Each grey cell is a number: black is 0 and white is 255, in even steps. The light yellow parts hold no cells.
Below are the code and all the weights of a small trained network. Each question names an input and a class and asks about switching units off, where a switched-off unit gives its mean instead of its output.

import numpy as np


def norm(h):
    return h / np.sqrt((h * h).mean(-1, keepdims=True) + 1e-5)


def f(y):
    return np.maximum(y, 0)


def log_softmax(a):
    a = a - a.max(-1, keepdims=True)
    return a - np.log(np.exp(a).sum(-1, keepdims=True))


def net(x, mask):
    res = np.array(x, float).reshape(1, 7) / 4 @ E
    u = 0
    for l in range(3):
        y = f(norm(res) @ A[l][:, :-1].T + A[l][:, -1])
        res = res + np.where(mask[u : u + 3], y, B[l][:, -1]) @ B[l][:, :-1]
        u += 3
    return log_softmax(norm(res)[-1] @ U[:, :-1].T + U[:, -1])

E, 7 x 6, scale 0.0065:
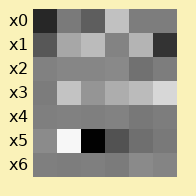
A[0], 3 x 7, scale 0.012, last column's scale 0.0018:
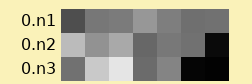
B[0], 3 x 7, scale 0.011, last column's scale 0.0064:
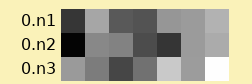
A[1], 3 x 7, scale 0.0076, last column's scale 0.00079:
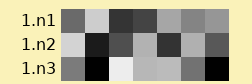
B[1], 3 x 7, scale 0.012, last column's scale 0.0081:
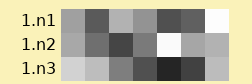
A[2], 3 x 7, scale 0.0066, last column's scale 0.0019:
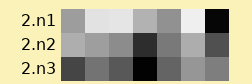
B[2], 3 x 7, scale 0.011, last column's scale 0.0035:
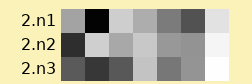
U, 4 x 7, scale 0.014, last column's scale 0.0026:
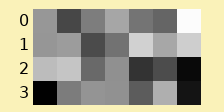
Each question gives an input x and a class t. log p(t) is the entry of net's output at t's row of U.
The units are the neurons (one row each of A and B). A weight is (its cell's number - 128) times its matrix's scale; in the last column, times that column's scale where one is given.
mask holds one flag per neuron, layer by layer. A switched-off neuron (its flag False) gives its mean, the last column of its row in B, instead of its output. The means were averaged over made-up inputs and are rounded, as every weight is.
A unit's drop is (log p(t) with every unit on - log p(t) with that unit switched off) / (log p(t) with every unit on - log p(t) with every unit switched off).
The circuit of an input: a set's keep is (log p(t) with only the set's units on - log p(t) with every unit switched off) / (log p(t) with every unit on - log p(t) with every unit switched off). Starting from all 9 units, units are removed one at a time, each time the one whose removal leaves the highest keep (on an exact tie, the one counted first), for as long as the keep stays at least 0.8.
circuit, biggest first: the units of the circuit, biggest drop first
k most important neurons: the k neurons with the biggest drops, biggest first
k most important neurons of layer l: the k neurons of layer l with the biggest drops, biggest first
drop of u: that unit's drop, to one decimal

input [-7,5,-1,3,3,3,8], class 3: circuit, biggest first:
(0.n2)
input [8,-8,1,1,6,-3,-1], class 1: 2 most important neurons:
(1.n2; 0.n2)
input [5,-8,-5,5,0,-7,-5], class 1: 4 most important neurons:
(1.n2; 1.n1; 0.n2; 2.n3)
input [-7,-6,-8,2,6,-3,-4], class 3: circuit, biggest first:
(0.n2; 2.n2)
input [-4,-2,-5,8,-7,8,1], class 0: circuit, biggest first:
(2.n1; 1.n3; 1.n1; 0.n3)
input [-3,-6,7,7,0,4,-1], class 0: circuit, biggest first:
(2.n1; 0.n3)
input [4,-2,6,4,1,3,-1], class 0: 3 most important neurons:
(1.n3; 0.n2; 2.n1)
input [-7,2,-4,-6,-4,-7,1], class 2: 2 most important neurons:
(1.n3; 0.n1)
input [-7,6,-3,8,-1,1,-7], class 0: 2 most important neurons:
(2.n1; 1.n1)
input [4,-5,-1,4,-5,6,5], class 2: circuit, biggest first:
(0.n3; 1.n1)
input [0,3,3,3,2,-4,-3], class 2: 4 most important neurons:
(1.n3; 1.n2; 0.n2; 2.n3)
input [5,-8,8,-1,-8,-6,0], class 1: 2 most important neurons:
(1.n2; 1.n1)
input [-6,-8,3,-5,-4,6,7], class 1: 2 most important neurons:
(1.n2; 1.n3)
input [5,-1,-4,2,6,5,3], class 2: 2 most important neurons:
(1.n1; 0.n2)
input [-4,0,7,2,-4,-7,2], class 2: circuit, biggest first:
(1.n3)
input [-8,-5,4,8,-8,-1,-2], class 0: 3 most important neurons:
(2.n1; 0.n1; 1.n3)
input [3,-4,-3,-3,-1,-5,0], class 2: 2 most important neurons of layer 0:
(0.n3; 0.n2)
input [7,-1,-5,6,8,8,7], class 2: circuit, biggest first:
(1.n1; 0.n3)
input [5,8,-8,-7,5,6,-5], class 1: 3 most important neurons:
(0.n3; 1.n3; 2.n1)
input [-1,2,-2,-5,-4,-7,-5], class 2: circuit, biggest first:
(1.n3)
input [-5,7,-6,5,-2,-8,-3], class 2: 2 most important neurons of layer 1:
(1.n3; 1.n2)
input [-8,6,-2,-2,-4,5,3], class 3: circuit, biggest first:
(0.n2; 2.n3)
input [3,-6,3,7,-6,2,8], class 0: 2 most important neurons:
(2.n1; 0.n3)
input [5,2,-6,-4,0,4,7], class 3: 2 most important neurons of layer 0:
(0.n1; 0.n3)
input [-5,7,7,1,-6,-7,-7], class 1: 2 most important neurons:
(0.n3; 1.n1)
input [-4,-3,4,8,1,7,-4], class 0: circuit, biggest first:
(2.n1; 1.n3; 1.n1)
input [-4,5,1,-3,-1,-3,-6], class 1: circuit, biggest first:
(0.n3)
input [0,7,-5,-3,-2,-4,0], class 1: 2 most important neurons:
(0.n3; 2.n1)
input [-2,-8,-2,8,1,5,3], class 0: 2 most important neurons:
(2.n1; 0.n3)
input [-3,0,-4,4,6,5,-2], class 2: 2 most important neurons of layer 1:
(1.n1; 1.n2)
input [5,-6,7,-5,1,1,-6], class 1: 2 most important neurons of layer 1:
(1.n2; 1.n1)
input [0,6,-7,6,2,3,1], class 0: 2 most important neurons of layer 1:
(1.n1; 1.n2)
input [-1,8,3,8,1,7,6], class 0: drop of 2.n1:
0.6
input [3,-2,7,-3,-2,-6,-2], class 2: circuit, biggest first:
(1.n3)
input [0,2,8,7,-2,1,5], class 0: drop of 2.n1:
0.3
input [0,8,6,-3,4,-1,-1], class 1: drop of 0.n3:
0.9
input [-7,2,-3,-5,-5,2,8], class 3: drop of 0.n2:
1.0
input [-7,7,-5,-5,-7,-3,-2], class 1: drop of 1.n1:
-0.1
